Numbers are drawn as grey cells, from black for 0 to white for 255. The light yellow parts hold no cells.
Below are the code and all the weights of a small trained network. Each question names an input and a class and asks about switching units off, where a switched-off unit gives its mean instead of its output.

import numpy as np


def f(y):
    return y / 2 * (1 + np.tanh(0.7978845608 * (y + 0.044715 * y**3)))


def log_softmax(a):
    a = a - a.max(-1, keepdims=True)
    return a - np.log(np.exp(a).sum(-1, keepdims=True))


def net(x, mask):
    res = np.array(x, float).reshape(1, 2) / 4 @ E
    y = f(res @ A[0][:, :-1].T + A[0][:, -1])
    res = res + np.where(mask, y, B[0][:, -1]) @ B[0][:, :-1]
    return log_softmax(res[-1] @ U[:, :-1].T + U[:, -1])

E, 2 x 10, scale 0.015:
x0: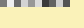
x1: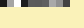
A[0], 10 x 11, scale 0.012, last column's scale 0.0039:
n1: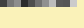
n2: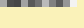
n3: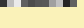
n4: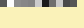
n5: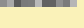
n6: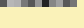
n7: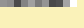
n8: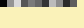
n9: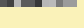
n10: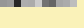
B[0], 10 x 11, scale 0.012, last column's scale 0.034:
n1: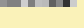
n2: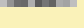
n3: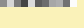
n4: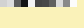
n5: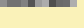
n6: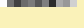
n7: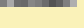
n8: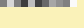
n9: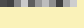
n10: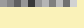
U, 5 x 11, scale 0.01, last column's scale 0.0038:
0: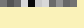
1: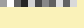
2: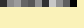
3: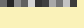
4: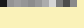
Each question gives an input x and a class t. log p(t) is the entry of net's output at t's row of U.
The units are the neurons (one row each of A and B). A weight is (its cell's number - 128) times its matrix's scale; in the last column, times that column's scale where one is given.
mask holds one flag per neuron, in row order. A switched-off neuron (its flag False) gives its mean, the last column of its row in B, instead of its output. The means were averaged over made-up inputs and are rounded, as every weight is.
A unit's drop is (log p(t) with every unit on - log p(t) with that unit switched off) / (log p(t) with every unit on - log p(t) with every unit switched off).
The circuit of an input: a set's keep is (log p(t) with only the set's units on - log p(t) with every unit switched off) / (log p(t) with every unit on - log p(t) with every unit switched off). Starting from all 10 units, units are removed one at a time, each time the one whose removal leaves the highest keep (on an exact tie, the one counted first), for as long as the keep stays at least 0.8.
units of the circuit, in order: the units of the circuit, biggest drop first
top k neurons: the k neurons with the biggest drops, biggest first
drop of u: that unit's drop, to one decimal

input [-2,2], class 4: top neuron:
n4
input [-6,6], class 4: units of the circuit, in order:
n9, n4
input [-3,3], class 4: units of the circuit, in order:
n4, n9, n6
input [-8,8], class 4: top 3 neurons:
n9, n4, n1
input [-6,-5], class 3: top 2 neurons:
n4, n3
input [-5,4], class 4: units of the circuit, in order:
n4, n9
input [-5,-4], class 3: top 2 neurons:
n4, n3
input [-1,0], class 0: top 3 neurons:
n4, n3, n8
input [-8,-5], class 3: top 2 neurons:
n4, n2
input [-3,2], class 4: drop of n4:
0.3
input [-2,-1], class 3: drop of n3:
0.2
